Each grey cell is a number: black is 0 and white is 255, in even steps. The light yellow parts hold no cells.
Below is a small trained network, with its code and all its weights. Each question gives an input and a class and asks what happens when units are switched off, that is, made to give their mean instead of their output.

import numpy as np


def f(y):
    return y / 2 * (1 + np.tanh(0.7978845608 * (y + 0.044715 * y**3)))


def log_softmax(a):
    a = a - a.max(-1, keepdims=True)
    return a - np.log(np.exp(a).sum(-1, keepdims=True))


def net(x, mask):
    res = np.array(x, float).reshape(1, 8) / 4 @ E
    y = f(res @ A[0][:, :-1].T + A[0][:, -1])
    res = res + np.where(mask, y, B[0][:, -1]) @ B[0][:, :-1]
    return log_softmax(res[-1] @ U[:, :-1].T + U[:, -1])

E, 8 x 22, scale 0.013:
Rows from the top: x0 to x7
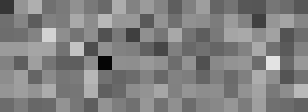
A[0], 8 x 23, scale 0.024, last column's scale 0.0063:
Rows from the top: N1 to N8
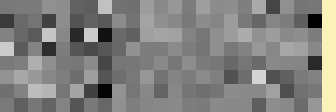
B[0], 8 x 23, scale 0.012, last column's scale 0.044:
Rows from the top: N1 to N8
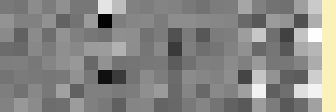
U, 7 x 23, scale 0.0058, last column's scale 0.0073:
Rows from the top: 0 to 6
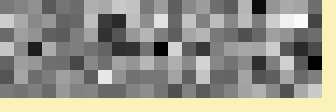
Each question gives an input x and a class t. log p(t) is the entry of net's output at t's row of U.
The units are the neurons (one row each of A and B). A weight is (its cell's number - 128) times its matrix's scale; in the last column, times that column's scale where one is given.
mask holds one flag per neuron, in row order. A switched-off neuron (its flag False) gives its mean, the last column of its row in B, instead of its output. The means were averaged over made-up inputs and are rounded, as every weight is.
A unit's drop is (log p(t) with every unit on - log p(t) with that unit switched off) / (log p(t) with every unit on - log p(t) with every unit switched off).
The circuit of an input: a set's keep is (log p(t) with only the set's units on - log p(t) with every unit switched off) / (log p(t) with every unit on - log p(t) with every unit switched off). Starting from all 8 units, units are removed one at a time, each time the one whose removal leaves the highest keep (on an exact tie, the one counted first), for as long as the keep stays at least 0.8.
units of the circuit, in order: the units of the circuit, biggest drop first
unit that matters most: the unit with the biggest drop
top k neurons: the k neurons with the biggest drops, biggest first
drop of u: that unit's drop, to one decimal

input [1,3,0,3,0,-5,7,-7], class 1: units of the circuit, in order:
N3, N1
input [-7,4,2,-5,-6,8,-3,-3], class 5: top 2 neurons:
N7, N6
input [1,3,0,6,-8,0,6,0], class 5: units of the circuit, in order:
N3, N7
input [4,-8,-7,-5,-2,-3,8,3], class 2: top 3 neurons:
N3, N7, N6
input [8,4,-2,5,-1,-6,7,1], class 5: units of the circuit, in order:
N3, N6, N7
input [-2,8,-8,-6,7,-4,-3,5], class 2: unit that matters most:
N2
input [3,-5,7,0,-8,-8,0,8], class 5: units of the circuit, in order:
N1, N3
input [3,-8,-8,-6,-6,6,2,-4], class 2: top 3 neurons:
N3, N7, N6
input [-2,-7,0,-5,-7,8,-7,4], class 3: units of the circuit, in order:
N7, N3
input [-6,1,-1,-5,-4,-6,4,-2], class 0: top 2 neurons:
N7, N6
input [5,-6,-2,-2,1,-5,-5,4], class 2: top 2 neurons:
N2, N3
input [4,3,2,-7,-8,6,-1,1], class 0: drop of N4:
-0.1
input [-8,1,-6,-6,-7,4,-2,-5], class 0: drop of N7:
0.0
